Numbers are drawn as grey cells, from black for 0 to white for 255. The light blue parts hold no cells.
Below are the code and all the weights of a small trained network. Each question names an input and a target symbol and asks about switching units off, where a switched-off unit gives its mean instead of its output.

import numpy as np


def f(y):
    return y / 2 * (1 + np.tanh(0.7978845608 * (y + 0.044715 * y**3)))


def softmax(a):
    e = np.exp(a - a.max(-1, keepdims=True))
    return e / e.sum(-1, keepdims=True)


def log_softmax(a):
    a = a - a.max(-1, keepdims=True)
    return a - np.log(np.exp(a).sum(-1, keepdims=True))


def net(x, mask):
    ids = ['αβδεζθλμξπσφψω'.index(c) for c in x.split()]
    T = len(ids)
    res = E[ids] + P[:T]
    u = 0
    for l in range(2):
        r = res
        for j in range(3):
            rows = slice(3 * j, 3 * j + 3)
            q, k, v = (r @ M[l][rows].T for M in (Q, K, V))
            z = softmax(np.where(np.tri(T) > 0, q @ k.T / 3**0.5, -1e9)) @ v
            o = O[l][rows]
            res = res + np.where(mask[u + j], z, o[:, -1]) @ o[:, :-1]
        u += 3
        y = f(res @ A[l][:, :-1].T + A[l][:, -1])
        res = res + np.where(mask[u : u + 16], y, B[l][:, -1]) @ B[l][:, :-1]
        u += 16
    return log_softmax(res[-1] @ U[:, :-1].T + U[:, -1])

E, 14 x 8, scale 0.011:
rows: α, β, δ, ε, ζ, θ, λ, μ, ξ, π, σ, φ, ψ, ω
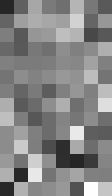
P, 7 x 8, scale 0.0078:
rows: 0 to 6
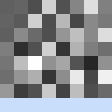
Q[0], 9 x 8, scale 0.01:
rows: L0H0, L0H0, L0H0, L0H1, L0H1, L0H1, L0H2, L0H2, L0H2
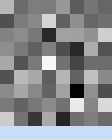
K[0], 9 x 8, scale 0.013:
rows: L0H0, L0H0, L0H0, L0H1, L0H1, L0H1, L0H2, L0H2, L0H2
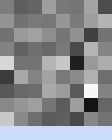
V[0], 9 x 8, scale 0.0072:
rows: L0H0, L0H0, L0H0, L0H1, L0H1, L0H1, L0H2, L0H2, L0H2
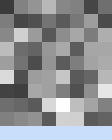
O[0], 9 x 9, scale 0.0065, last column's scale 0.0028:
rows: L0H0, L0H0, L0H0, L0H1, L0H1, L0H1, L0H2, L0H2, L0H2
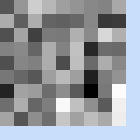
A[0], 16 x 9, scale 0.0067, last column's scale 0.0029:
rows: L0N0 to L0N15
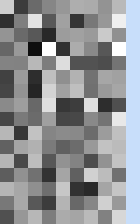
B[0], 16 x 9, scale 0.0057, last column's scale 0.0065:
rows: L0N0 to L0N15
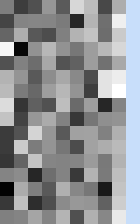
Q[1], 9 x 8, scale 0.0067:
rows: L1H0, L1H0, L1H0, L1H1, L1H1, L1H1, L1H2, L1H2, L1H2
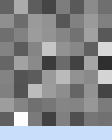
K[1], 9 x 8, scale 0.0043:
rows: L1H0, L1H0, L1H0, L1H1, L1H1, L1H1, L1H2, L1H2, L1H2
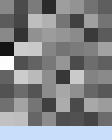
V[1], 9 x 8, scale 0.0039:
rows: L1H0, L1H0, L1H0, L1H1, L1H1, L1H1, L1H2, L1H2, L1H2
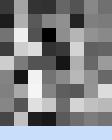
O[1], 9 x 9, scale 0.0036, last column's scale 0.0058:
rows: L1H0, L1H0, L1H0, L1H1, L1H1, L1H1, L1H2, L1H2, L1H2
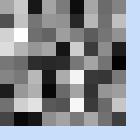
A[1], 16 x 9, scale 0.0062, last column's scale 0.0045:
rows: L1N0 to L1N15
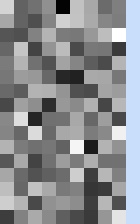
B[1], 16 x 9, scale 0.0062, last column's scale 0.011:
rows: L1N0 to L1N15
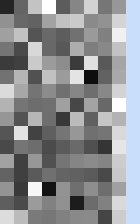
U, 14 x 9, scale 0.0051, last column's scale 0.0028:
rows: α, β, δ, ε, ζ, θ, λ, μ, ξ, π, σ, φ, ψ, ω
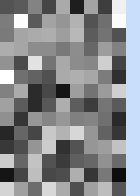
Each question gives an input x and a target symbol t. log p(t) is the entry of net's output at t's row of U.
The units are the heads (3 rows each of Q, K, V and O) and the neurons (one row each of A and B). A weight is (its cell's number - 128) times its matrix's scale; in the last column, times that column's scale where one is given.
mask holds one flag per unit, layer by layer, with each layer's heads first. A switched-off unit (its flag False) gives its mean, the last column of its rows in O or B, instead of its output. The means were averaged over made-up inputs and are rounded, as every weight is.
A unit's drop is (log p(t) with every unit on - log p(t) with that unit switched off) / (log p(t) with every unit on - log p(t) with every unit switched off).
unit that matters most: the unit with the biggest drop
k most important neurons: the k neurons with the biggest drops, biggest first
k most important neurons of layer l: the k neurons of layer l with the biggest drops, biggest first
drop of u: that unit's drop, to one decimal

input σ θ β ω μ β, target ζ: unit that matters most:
L0H0
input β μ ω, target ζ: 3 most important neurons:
[L1N3; L1N8; L1N11]
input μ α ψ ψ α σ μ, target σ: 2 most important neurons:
[L1N0; L0N10]
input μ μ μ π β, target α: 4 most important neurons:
[L0N13; L0N3; L0N6; L0N5]
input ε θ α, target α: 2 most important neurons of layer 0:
[L0N3; L0N6]
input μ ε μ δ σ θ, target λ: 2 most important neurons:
[L0N13; L1N14]
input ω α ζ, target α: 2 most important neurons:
[L0N3; L0N6]
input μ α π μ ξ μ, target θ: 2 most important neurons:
[L0N2; L0N0]
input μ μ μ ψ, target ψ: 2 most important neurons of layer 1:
[L1N13; L1N10]
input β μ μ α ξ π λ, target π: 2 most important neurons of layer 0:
[L0N0; L0N2]
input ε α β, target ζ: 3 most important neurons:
[L1N8; L1N3; L0N14]
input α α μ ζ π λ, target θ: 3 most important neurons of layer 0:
[L0N2; L0N0; L0N12]
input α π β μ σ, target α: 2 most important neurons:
[L0N3; L0N6]
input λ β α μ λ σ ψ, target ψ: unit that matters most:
L0N9
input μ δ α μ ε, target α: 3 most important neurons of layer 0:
[L0N13; L0N3; L0N6]
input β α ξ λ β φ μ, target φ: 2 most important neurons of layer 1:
[L1N13; L1N6]
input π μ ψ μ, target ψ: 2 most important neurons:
[L1N10; L0N9]
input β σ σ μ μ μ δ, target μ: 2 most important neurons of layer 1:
[L1N10; L1N12]
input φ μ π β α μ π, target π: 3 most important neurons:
[L0N0; L1N0; L1N1]
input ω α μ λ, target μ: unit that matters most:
L0H1
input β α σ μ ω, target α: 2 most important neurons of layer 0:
[L0N3; L0N14]
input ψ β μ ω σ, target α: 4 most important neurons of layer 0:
[L0N13; L0N3; L0N6; L0N5]
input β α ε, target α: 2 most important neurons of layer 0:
[L0N6; L0N3]
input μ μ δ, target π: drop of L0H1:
0.1
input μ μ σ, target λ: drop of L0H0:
0.3
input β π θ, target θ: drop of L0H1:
0.1
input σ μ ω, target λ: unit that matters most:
L1N5
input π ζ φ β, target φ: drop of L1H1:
0.1
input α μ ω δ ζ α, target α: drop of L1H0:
0.0
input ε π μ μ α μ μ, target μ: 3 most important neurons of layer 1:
[L1N10; L1N12; L1N14]
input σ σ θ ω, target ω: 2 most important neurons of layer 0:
[L0N3; L0N8]
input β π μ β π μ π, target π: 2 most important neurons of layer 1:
[L1N0; L1N1]
